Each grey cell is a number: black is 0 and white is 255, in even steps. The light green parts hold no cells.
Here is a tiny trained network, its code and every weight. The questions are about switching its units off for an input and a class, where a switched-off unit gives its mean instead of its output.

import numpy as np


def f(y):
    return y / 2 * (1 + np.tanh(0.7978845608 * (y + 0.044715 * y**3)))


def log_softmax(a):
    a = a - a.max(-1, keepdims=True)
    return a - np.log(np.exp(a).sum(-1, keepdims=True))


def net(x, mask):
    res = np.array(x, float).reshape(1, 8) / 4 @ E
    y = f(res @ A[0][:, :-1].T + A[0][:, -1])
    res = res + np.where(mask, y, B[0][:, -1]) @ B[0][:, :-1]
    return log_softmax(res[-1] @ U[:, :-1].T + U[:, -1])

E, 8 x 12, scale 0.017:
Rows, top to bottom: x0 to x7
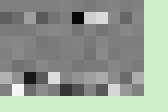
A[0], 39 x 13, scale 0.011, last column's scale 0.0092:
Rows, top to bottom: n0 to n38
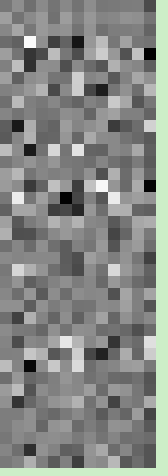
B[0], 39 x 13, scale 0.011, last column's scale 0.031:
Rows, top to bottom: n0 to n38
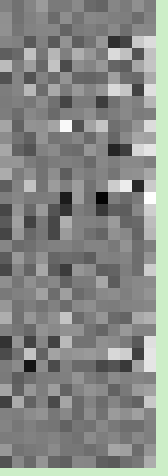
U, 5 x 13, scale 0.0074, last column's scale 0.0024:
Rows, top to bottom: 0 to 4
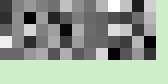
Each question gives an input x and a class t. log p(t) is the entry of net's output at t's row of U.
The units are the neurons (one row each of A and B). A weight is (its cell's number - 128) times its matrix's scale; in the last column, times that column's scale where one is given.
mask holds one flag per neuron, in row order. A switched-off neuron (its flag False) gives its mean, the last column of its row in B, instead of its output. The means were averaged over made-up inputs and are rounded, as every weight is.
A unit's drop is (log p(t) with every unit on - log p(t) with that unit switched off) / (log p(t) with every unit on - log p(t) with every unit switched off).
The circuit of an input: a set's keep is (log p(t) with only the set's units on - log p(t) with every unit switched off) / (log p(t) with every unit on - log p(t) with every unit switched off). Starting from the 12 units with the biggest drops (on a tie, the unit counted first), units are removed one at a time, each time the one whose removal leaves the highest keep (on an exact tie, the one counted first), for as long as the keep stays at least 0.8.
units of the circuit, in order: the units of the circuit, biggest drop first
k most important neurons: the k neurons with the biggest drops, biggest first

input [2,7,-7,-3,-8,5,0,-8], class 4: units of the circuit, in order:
n10
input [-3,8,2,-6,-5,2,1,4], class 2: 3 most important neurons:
n15, n4, n30
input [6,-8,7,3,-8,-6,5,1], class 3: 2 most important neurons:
n12, n5
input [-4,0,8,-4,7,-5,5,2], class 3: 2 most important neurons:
n29, n7
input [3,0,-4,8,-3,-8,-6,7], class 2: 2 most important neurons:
n30, n29
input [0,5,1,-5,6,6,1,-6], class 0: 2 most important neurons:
n12, n15
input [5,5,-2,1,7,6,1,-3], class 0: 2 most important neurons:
n12, n15
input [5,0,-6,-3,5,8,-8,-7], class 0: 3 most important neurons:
n29, n12, n7
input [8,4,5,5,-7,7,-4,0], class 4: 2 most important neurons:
n16, n30
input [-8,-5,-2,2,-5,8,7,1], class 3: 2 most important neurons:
n12, n5
